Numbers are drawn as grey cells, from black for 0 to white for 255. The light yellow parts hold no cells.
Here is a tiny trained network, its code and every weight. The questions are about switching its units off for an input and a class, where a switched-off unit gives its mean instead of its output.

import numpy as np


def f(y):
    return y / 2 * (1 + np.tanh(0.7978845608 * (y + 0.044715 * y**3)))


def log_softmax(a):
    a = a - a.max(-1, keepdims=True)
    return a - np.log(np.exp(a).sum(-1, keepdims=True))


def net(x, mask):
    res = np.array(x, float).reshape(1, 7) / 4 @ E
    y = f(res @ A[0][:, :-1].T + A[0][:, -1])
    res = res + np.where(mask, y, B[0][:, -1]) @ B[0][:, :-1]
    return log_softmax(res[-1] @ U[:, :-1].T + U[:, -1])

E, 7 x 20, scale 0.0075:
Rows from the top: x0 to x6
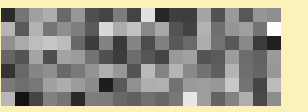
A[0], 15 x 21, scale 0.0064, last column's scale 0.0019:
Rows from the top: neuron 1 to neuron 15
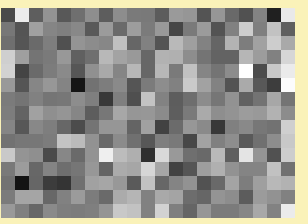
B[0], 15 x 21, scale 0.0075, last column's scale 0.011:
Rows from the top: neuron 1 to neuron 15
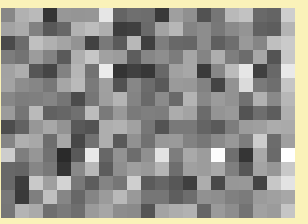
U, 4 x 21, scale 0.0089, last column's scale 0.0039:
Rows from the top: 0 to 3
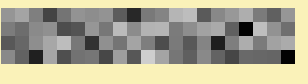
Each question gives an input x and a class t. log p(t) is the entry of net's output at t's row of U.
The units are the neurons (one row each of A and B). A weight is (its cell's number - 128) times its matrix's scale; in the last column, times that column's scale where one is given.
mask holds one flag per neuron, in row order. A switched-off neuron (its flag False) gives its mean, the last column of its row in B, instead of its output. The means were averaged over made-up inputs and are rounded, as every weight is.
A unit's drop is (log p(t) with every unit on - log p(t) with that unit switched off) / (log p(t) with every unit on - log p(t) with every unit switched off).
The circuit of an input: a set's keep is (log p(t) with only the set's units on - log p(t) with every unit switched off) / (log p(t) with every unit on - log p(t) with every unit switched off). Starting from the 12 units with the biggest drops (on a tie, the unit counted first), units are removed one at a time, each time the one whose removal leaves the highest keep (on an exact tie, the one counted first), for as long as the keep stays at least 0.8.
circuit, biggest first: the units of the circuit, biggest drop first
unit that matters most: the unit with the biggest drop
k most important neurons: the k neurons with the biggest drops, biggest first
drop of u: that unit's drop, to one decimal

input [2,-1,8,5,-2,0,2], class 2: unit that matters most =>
neuron 11
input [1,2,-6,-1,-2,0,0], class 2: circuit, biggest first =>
[neuron 11; neuron 13]
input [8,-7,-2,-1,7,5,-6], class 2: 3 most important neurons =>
[neuron 11; neuron 1; neuron 5]
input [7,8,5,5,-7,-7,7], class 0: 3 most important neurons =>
[neuron 2; neuron 13; neuron 3]
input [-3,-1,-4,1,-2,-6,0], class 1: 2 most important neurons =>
[neuron 11; neuron 5]
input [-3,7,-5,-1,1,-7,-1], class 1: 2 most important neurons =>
[neuron 11; neuron 1]
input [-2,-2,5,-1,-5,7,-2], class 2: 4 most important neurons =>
[neuron 11; neuron 5; neuron 2; neuron 4]
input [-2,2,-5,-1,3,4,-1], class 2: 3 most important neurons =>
[neuron 11; neuron 13; neuron 3]
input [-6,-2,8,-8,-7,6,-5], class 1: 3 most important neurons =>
[neuron 11; neuron 5; neuron 2]
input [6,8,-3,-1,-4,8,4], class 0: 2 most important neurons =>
[neuron 5; neuron 2]
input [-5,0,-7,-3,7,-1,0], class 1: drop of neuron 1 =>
0.2
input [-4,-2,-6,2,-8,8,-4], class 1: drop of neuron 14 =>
0.1
